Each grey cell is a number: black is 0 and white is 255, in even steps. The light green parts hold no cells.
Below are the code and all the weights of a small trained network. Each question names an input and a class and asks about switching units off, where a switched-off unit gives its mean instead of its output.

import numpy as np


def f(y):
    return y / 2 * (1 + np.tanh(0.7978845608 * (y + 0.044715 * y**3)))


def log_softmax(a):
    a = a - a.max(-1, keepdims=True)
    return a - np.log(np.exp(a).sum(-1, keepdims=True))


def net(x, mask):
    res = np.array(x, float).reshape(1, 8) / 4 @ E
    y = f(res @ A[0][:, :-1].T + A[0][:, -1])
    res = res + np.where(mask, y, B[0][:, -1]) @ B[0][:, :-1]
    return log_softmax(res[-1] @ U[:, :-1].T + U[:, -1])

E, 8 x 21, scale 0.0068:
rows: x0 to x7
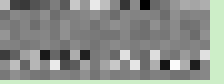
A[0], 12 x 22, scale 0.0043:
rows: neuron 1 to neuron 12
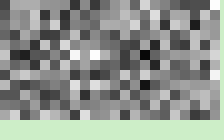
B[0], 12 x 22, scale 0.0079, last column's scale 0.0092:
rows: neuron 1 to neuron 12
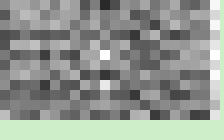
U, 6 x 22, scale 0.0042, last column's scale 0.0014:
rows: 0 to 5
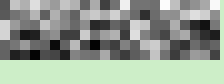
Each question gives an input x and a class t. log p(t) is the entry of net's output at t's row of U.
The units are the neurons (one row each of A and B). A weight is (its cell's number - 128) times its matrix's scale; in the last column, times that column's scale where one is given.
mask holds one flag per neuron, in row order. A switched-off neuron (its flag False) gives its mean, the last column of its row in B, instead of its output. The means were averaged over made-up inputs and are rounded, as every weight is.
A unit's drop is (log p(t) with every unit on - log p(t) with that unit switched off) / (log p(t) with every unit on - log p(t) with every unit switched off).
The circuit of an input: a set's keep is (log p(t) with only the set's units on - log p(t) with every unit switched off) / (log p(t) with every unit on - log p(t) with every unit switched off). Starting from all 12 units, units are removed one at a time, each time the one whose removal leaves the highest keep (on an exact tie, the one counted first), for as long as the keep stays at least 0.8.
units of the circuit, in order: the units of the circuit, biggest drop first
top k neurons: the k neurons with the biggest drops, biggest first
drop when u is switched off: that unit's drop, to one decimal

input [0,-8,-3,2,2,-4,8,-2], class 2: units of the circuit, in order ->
(neuron 12)
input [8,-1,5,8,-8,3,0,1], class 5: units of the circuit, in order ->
(neuron 5; neuron 7)
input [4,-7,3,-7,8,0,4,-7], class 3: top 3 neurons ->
(neuron 5; neuron 7; neuron 12)
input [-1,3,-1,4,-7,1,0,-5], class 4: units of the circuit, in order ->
(neuron 5; neuron 3)
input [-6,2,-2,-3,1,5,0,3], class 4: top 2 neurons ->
(neuron 5; neuron 7)
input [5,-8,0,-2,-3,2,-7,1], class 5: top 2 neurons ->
(neuron 10; neuron 4)
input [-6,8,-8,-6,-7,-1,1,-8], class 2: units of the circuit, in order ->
(neuron 5; neuron 2)
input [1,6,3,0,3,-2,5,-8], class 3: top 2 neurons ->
(neuron 8; neuron 1)
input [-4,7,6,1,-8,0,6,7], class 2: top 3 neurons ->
(neuron 12; neuron 5; neuron 7)
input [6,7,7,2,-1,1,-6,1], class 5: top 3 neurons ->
(neuron 4; neuron 10; neuron 3)
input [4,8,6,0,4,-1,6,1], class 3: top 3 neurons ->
(neuron 12; neuron 5; neuron 7)
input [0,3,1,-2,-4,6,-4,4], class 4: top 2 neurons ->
(neuron 6; neuron 9)
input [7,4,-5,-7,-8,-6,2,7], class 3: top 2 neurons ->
(neuron 12; neuron 2)
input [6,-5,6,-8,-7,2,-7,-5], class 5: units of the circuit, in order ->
(neuron 4)
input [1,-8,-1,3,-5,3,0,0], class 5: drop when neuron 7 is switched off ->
0.2
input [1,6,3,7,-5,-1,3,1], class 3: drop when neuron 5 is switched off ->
0.2
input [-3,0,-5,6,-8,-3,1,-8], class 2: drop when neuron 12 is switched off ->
0.1
